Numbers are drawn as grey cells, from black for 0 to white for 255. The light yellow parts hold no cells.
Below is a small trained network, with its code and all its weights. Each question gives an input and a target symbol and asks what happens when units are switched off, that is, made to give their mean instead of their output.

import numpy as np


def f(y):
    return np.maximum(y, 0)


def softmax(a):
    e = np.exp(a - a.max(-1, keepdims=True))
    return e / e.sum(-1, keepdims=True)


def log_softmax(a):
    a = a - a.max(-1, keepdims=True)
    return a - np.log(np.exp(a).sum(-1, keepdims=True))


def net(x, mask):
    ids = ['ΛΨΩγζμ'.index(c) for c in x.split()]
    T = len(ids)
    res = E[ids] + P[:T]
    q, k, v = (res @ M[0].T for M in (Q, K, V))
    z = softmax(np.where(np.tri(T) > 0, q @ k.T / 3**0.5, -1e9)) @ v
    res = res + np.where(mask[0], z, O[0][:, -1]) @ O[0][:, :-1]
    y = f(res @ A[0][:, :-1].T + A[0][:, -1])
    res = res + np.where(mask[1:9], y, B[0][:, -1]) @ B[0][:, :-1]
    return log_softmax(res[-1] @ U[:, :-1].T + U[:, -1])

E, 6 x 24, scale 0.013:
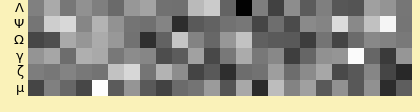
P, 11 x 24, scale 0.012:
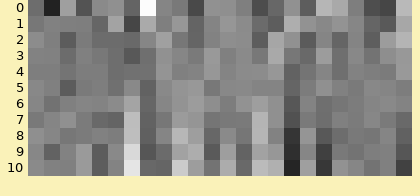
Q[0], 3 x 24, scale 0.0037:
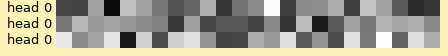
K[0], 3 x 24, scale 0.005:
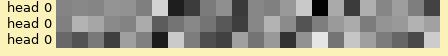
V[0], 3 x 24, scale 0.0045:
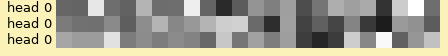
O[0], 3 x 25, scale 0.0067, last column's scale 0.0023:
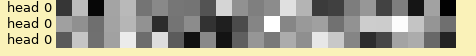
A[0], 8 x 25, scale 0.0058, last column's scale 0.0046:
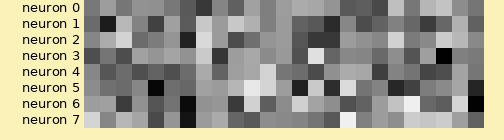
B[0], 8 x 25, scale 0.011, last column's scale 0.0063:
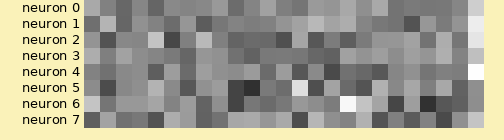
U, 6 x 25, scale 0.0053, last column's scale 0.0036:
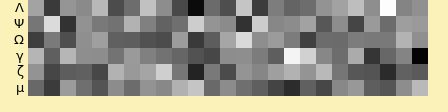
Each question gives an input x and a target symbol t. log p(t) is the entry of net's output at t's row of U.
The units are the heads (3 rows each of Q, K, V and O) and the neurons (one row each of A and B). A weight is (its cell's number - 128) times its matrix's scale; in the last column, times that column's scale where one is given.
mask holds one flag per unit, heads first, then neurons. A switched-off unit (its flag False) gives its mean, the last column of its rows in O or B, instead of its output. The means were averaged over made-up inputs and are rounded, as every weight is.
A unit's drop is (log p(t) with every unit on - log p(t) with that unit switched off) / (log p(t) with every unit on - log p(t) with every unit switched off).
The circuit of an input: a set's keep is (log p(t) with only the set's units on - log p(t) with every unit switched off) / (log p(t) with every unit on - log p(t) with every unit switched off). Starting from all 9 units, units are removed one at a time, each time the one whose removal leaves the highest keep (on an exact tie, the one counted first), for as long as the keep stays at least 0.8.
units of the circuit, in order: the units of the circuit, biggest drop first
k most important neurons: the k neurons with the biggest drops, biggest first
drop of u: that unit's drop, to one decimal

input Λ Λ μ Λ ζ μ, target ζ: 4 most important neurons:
[neuron 6; neuron 2; neuron 0; neuron 3]
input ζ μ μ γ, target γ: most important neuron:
[neuron 6]
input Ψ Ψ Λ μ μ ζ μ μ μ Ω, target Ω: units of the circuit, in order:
[neuron 4; neuron 1]
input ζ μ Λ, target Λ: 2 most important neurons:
[neuron 2; neuron 5]
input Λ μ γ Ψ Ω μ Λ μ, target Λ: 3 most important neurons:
[neuron 7; neuron 1; neuron 4]
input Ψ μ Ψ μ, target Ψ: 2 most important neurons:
[neuron 2; neuron 5]
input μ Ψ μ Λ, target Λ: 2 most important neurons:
[neuron 5; neuron 2]
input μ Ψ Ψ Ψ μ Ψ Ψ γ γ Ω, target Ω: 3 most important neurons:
[neuron 4; neuron 2; neuron 7]
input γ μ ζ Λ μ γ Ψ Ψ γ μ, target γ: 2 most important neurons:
[neuron 7; neuron 1]
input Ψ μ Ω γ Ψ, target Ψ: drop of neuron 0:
0.0
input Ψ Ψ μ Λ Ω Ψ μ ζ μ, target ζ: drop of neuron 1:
0.1
